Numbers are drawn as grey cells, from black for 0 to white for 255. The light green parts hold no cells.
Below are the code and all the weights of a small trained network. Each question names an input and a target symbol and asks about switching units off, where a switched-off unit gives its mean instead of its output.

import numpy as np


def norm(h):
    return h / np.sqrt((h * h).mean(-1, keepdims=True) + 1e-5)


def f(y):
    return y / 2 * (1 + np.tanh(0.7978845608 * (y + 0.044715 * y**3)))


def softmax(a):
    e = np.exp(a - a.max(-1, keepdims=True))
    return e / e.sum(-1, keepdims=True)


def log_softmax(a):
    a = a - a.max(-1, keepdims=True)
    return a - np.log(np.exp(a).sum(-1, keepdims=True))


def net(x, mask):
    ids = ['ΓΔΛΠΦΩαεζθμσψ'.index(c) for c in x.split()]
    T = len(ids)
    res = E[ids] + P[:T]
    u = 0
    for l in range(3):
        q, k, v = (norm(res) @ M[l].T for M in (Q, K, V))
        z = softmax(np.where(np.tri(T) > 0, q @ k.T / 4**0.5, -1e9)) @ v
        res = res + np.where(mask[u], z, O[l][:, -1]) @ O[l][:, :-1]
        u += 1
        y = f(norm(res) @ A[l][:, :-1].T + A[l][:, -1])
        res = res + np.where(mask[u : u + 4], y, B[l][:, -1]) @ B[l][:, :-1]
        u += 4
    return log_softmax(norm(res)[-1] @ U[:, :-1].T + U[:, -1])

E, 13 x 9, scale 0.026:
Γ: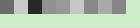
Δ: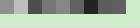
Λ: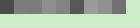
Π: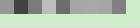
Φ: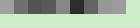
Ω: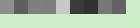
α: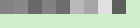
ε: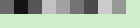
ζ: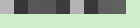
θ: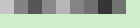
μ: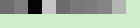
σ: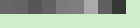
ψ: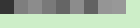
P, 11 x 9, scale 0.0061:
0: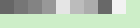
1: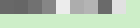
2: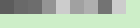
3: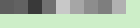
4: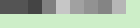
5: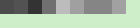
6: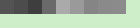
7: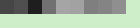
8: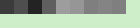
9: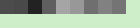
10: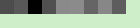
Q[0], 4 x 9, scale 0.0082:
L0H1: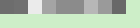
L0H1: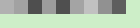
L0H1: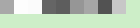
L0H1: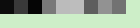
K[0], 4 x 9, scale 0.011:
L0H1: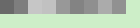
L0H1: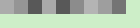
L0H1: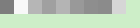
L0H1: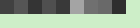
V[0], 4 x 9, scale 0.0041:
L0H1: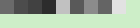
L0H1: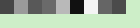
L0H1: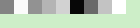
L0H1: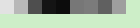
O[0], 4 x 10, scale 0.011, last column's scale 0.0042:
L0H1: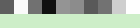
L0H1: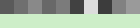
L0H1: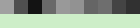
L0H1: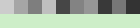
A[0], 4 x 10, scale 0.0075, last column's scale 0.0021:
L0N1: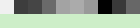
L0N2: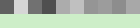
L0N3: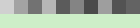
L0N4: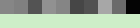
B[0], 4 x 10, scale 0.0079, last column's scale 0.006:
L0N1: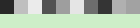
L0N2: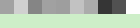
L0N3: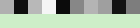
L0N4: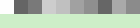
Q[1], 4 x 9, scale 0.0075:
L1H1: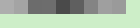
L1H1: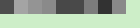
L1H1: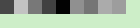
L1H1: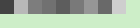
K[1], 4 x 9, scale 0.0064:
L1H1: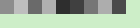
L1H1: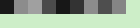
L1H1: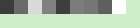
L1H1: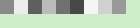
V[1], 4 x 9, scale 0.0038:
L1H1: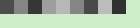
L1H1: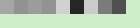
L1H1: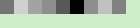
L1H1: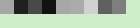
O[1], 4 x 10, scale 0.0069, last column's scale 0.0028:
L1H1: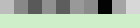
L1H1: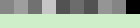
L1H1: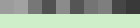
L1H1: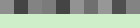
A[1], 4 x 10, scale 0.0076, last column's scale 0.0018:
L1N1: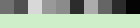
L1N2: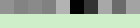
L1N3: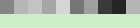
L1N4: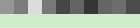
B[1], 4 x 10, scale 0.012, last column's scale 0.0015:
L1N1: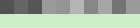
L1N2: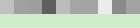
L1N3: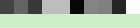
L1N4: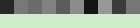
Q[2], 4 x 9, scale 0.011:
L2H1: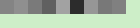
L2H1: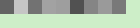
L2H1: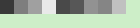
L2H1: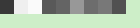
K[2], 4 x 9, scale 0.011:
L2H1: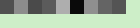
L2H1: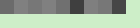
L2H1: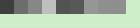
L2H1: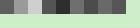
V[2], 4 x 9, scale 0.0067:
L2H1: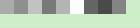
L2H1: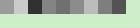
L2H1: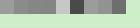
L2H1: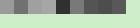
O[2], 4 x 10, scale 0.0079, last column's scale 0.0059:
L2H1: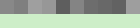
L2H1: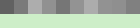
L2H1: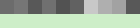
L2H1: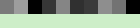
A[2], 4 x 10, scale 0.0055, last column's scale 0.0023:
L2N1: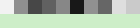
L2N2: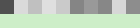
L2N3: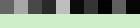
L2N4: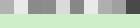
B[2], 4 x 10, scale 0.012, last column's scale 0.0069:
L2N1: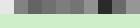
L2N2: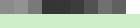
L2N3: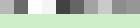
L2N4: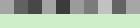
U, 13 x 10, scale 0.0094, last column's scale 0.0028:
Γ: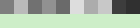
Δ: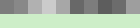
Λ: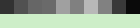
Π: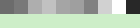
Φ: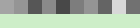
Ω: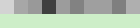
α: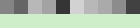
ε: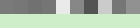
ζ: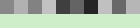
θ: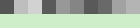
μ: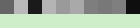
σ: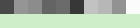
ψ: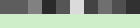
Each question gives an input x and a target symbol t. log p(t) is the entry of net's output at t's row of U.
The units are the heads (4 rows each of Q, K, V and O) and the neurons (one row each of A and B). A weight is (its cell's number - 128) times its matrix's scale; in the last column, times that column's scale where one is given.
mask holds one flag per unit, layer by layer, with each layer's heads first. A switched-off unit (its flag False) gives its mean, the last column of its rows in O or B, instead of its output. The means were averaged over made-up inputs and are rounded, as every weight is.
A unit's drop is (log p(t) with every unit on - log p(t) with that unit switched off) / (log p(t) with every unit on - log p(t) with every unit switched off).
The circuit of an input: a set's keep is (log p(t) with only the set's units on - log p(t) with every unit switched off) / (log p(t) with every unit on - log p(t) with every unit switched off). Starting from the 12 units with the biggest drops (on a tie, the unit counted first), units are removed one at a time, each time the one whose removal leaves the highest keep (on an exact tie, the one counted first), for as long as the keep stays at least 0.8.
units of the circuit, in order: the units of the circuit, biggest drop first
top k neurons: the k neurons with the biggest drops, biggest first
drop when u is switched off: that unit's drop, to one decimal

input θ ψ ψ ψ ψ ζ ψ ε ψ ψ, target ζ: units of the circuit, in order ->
L0H1, L2H1
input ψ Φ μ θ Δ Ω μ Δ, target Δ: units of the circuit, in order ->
L0H1, L2N2, L1N3, L2N3
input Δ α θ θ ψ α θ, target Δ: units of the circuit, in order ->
L1N3, L2N3
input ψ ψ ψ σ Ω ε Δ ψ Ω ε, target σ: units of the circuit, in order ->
L0H1, L2N2
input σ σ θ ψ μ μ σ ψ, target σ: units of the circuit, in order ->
L0H1, L1H1
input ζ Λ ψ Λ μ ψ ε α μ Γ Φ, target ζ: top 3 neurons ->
L0N3, L1N4, L2N4
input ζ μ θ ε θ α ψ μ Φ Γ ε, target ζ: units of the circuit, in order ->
L0H1
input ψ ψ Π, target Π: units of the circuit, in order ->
L0H1, L0N2, L2N1
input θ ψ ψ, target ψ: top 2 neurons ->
L2N3, L2N2
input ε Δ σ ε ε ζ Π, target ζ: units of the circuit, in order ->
L0H1, L2H1, L2N2, L0N3
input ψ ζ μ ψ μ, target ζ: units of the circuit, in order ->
L0H1, L2N2
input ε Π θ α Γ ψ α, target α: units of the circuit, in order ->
L0H1, L2H1
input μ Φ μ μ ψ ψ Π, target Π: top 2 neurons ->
L0N2, L2N2
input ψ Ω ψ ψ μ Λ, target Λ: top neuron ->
L2N3
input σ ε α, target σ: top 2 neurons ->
L1N3, L2N2
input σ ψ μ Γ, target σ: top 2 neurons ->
L1N3, L2N2
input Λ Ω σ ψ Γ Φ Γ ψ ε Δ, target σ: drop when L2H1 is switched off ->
0.3
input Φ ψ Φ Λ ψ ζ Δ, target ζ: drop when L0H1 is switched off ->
0.3
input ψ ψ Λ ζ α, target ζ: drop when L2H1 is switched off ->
0.3
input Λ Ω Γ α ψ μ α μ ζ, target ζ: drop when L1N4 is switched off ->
0.1
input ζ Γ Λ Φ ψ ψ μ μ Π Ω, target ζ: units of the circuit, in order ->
L0H1
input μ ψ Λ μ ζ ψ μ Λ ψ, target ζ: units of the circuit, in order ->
L0H1, L2H1
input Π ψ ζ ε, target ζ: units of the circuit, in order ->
L0H1, L2N2
